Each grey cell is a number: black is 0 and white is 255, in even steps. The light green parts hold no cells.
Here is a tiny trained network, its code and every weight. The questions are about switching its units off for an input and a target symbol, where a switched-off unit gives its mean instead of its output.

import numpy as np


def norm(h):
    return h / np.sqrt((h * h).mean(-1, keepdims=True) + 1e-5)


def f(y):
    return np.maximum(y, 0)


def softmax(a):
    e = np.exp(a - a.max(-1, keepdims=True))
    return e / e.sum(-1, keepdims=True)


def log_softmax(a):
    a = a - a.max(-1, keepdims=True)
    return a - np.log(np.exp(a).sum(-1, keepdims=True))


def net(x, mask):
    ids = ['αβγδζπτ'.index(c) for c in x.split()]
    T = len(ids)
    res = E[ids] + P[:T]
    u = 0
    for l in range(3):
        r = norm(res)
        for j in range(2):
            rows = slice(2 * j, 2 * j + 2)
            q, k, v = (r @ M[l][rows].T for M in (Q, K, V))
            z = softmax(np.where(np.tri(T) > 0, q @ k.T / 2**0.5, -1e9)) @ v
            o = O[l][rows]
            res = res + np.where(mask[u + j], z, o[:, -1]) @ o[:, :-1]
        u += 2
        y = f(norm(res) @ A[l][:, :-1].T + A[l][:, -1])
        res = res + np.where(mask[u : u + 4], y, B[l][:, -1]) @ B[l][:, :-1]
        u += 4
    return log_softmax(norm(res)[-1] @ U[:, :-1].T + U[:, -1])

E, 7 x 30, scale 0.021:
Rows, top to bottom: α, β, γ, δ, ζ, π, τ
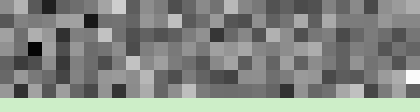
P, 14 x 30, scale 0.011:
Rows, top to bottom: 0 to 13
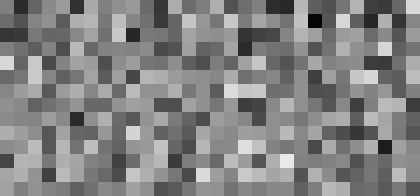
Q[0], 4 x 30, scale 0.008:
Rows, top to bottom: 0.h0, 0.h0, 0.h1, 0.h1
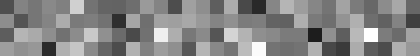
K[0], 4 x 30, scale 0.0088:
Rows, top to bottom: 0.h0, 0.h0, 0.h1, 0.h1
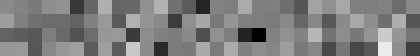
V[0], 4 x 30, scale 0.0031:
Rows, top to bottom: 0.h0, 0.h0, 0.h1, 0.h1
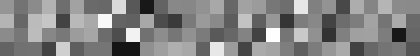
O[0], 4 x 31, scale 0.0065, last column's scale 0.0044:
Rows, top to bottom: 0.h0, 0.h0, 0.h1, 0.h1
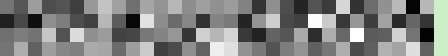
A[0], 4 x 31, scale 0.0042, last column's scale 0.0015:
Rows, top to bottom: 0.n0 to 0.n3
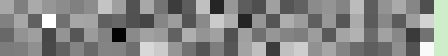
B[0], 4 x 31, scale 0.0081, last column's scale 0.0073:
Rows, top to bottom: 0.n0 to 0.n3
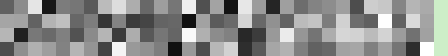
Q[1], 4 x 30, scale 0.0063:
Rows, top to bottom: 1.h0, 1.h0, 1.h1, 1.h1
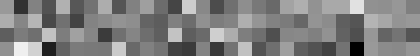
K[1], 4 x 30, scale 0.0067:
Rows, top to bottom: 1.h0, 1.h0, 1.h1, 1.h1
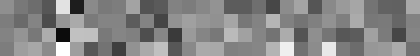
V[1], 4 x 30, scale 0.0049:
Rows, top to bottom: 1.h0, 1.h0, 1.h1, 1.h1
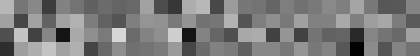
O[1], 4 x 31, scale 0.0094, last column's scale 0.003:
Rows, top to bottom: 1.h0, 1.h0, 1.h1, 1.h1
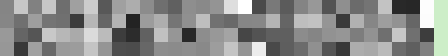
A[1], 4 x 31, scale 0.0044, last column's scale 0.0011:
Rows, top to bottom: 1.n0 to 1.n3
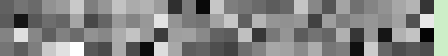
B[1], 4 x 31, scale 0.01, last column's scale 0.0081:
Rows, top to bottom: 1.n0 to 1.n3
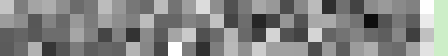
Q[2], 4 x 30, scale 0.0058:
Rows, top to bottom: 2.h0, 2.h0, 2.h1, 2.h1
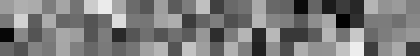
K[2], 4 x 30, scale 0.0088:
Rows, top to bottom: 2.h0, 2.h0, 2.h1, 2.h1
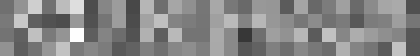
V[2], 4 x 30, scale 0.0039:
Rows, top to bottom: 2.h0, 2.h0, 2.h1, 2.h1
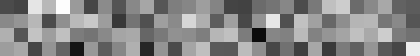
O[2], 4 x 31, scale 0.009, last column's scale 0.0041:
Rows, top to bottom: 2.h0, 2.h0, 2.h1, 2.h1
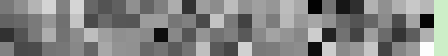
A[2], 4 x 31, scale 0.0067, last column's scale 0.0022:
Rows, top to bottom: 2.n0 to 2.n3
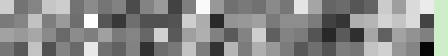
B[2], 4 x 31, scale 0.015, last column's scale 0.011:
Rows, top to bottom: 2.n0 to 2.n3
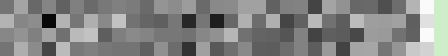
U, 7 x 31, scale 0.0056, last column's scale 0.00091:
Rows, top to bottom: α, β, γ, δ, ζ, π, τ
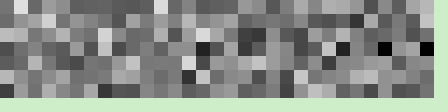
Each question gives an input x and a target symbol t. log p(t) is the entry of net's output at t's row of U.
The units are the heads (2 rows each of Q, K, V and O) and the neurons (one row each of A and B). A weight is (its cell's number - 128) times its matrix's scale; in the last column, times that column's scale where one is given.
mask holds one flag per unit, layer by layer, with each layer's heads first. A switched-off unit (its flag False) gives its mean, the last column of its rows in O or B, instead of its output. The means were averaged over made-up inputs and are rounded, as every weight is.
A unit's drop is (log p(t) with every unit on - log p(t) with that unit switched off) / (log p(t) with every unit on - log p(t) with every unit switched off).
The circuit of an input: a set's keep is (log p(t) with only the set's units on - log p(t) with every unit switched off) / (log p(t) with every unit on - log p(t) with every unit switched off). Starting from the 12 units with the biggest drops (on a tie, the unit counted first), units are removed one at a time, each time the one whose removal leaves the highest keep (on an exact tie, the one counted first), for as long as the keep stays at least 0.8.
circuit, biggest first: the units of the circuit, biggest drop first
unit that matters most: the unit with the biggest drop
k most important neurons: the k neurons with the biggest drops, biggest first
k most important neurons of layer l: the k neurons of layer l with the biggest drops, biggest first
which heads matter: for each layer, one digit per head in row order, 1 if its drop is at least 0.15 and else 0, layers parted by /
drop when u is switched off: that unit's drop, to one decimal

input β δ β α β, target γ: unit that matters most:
0.n3
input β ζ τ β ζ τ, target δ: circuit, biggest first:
2.h0, 1.h0
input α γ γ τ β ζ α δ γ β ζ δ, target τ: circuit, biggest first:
0.h0, 2.h1
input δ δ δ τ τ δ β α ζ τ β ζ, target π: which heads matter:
10 / 00 / 00
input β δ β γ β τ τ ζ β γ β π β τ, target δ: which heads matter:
10 / 10 / 10
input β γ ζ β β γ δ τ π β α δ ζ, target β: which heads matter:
01 / 01 / 00
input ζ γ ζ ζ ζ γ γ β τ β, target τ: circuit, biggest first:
0.h1, 2.h1
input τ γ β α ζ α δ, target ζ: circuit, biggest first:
0.h1, 1.n3, 2.h0
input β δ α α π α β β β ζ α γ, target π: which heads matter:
00 / 01 / 00
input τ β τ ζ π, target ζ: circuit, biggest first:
0.n2, 1.h1
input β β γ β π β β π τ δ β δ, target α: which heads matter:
11 / 00 / 00
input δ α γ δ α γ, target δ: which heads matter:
00 / 11 / 00
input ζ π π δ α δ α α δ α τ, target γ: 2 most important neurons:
0.n3, 0.n2
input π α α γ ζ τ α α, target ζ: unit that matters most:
1.h1
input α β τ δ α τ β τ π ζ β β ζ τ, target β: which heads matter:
00 / 01 / 10
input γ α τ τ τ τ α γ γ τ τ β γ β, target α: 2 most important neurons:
1.n0, 0.n1
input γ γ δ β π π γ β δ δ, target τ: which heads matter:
01 / 00 / 01
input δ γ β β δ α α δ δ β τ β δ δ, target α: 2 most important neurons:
2.n0, 0.n1
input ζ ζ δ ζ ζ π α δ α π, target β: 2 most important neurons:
2.n2, 1.n0
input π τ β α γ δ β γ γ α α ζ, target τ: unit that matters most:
0.h0
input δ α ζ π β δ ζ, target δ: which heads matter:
01 / 01 / 00
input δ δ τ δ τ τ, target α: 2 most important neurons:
0.n2, 2.n0
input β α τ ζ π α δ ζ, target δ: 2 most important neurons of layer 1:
1.n3, 1.n0
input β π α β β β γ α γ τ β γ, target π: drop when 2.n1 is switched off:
0.2
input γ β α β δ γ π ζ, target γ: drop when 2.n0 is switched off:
0.1
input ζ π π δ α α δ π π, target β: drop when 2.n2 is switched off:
0.4
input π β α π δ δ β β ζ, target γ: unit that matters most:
1.n1
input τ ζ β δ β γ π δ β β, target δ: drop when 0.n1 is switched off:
0.0
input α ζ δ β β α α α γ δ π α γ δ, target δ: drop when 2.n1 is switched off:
0.1
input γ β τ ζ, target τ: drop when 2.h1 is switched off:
0.2
